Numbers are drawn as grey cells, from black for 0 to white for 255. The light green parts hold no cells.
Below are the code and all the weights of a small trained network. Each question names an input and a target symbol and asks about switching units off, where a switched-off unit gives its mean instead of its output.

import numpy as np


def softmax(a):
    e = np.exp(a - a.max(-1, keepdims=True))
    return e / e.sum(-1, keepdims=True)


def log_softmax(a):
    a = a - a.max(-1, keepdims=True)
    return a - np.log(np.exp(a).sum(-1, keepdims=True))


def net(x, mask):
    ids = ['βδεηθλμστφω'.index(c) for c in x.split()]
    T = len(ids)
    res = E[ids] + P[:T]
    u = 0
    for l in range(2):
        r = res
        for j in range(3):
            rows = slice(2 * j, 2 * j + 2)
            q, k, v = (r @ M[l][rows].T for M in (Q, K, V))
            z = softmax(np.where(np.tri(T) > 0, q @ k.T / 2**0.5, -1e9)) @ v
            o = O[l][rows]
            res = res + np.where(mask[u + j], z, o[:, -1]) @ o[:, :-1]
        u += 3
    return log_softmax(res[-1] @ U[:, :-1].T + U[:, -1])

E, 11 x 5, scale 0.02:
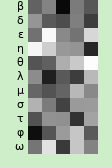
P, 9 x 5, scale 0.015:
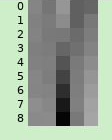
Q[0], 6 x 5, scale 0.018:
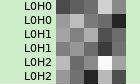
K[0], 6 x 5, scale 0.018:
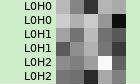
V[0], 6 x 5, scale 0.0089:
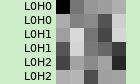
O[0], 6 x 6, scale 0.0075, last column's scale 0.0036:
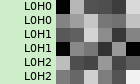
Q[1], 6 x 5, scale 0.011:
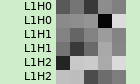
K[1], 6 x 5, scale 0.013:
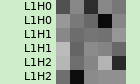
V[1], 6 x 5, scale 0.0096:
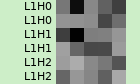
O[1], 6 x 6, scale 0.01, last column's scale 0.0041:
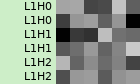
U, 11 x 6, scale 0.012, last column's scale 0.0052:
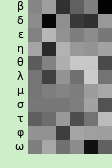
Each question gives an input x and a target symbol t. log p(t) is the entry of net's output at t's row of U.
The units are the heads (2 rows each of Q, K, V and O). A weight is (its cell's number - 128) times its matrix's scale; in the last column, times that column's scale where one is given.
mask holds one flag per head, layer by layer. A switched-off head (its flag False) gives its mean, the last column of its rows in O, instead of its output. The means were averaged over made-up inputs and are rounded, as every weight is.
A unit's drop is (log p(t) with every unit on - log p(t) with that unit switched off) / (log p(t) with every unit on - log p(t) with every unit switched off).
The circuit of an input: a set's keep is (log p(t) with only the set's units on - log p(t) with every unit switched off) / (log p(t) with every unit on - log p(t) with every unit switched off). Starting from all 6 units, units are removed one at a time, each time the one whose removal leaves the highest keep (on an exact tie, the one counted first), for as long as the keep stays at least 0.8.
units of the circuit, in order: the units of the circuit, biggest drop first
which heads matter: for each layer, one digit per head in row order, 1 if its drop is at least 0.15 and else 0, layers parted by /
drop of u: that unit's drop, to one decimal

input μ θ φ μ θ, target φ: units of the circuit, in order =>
L0H2, L1H0
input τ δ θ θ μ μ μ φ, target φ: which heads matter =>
010 / 100
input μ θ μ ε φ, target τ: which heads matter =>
110 / 101
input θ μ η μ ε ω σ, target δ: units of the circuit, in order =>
L0H1, L0H2
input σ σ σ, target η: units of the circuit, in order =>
L0H0, L0H1
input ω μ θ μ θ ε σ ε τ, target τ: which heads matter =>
110 / 100
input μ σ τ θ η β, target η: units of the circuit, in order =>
L0H0
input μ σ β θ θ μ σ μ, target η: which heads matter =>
110 / 100
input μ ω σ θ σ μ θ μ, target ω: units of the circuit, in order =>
L0H0, L0H1
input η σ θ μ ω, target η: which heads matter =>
100 / 000
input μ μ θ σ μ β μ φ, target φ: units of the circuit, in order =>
L1H0, L0H0
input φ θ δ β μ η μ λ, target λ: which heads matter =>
111 / 000
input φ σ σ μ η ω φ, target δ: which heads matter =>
011 / 001
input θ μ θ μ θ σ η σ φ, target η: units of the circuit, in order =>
L0H0, L1H2
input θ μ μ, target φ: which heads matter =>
010 / 010
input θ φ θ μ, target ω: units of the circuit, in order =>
L0H0
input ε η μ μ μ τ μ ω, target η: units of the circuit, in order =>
L0H0, L0H2
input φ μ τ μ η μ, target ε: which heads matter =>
100 / 011
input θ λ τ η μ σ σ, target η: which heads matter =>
110 / 000
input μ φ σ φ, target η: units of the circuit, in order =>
L0H0
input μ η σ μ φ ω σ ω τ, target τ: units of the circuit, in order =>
L1H0, L0H0, L0H2
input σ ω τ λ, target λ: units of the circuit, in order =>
L1H0, L0H2
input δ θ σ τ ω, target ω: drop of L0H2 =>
0.2
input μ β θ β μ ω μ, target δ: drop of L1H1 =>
0.1
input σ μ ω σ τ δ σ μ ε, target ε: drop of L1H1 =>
0.6
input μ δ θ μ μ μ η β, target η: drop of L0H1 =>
0.0
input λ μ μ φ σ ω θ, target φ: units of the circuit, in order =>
L0H2
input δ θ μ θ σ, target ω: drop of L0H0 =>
0.4
